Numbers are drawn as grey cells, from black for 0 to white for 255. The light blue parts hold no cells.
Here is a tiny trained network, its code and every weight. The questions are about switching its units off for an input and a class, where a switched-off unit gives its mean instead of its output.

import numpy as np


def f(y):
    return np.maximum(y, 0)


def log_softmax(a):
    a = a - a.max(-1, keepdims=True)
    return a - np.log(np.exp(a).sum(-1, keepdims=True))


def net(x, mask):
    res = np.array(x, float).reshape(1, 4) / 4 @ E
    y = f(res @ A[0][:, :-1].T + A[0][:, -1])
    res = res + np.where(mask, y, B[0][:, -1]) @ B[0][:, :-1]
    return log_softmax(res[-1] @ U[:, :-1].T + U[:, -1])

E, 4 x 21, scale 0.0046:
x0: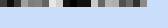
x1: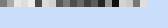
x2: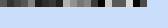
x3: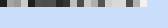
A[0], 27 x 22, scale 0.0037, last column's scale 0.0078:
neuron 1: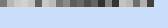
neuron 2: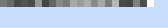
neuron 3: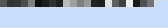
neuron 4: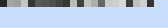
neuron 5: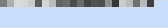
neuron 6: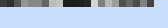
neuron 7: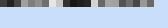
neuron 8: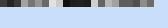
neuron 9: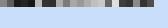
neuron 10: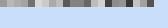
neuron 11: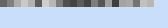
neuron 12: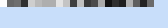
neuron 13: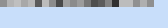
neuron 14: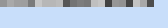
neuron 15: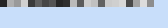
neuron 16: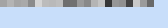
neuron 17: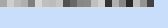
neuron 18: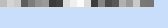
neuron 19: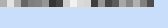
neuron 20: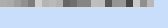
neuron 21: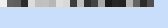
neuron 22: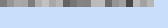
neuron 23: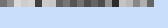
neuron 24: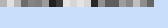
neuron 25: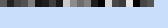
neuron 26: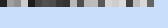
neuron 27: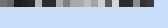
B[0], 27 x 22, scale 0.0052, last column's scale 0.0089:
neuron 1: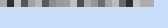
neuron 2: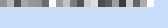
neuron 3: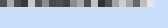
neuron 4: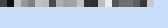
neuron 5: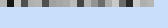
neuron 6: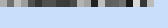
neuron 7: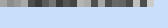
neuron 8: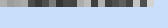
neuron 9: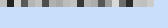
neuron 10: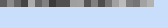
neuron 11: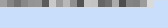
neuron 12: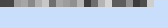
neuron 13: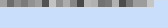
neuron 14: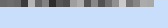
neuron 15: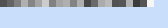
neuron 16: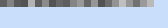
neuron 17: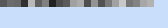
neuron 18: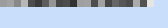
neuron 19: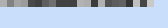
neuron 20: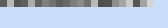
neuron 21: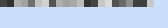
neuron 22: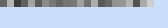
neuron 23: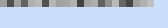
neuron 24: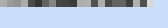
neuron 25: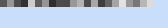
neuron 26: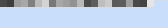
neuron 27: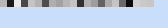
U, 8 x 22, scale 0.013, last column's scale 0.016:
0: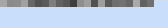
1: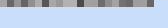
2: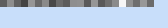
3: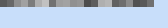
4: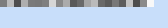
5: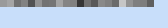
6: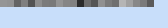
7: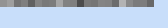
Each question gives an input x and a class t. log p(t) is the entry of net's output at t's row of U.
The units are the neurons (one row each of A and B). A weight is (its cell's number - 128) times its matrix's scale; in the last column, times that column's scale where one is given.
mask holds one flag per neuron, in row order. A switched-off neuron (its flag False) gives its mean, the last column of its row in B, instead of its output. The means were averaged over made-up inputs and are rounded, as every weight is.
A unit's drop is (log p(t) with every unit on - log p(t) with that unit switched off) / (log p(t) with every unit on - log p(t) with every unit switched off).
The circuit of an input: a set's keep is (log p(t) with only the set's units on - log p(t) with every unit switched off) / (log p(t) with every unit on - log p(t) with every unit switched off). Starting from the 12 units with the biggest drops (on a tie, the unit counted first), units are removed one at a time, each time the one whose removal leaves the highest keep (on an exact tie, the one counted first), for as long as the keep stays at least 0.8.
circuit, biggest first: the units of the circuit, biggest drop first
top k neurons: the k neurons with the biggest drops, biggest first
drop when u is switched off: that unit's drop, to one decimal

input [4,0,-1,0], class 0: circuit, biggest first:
(neuron 8)
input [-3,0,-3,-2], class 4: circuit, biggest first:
(neuron 6; neuron 4; neuron 27)
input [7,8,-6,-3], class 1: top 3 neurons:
(neuron 5; neuron 23; neuron 11)
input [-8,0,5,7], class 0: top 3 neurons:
(neuron 24; neuron 18; neuron 19)
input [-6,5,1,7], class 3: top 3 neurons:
(neuron 15; neuron 26; neuron 4)
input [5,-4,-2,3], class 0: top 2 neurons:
(neuron 8; neuron 6)
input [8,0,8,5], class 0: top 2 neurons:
(neuron 8; neuron 6)
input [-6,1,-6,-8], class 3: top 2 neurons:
(neuron 21; neuron 12)
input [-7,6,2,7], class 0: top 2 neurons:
(neuron 24; neuron 18)
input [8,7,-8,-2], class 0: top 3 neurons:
(neuron 8; neuron 7; neuron 6)
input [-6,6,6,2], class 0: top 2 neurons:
(neuron 24; neuron 18)
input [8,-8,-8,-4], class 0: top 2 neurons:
(neuron 8; neuron 6)
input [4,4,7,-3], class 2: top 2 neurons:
(neuron 25; neuron 3)
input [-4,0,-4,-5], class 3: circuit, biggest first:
(neuron 21)
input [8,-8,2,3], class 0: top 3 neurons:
(neuron 8; neuron 6; neuron 7)
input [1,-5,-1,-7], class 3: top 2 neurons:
(neuron 21; neuron 12)
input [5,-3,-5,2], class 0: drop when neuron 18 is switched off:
-0.1
